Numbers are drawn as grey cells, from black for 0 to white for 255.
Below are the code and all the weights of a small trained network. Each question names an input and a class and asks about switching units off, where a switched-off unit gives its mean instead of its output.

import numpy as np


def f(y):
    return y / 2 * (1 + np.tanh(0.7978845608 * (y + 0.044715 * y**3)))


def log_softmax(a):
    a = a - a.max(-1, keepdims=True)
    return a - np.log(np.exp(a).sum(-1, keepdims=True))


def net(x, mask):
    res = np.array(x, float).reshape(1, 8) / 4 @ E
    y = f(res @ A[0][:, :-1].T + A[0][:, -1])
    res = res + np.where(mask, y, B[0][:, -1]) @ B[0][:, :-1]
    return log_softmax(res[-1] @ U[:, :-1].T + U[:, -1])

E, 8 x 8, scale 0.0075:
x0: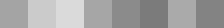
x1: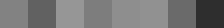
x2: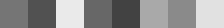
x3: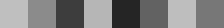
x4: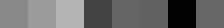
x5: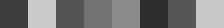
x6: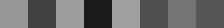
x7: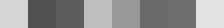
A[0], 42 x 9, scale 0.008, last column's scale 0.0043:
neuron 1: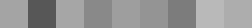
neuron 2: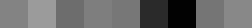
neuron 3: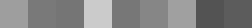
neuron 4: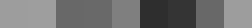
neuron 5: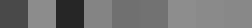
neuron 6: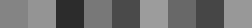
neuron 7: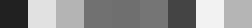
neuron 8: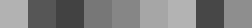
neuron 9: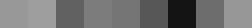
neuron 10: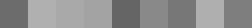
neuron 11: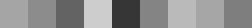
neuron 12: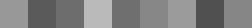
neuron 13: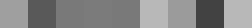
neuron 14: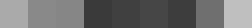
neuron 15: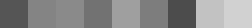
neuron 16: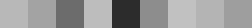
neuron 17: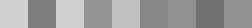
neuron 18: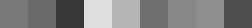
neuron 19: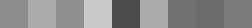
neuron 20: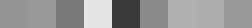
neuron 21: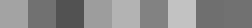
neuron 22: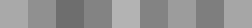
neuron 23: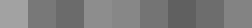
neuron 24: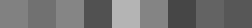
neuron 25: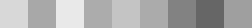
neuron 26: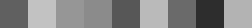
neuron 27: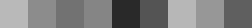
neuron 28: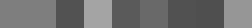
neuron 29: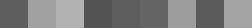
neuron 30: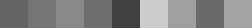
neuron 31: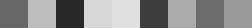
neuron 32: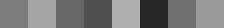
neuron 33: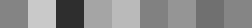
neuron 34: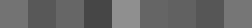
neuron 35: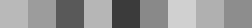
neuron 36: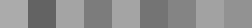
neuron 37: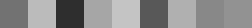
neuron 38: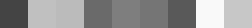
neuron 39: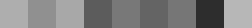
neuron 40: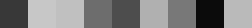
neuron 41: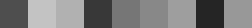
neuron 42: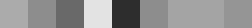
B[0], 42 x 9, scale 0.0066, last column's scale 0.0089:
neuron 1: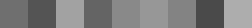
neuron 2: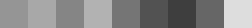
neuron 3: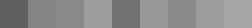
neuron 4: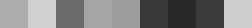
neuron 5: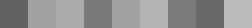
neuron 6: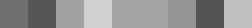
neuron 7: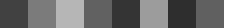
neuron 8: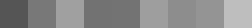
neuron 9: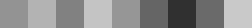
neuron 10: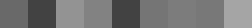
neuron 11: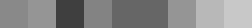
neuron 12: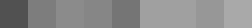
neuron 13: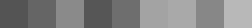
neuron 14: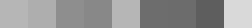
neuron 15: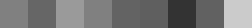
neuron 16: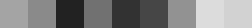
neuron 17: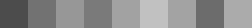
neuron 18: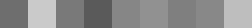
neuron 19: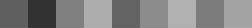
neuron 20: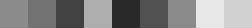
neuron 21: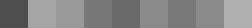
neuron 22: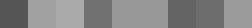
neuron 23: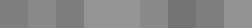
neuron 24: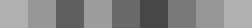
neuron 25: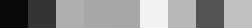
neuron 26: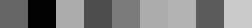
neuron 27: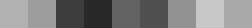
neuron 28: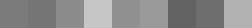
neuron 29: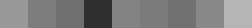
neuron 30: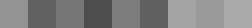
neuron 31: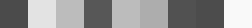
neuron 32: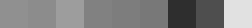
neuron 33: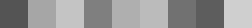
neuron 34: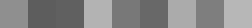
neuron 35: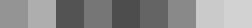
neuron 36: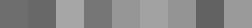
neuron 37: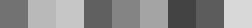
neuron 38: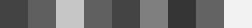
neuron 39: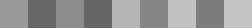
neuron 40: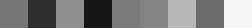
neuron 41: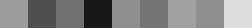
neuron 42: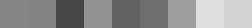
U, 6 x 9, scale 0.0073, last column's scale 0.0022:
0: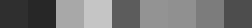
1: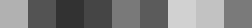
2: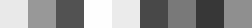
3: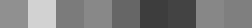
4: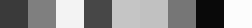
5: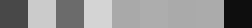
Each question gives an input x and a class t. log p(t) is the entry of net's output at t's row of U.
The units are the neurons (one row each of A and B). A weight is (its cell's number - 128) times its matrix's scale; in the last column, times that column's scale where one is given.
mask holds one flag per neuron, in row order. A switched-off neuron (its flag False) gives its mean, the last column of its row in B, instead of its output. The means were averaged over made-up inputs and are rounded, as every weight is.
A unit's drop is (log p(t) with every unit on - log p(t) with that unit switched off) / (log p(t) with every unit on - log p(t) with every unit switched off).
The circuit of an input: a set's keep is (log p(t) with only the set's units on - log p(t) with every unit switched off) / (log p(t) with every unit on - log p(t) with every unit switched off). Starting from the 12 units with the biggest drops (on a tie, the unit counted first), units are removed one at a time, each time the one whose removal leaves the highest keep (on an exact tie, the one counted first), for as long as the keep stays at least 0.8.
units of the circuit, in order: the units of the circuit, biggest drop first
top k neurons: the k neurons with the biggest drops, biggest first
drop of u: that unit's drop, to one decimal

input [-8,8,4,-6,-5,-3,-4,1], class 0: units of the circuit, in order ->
neuron 31
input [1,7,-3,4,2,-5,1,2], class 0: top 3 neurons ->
neuron 31; neuron 37; neuron 33
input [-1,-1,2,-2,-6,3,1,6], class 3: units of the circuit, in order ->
neuron 25; neuron 26
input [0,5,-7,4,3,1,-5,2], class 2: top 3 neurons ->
neuron 7; neuron 38; neuron 4
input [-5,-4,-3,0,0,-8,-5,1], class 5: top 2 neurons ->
neuron 40; neuron 41
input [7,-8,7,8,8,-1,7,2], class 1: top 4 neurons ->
neuron 27; neuron 31; neuron 16; neuron 37
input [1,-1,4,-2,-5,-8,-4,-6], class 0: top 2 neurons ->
neuron 25; neuron 27
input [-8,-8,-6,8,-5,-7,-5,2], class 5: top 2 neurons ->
neuron 31; neuron 33
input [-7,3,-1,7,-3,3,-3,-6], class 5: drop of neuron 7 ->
0.2
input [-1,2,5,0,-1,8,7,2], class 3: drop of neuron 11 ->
-0.2
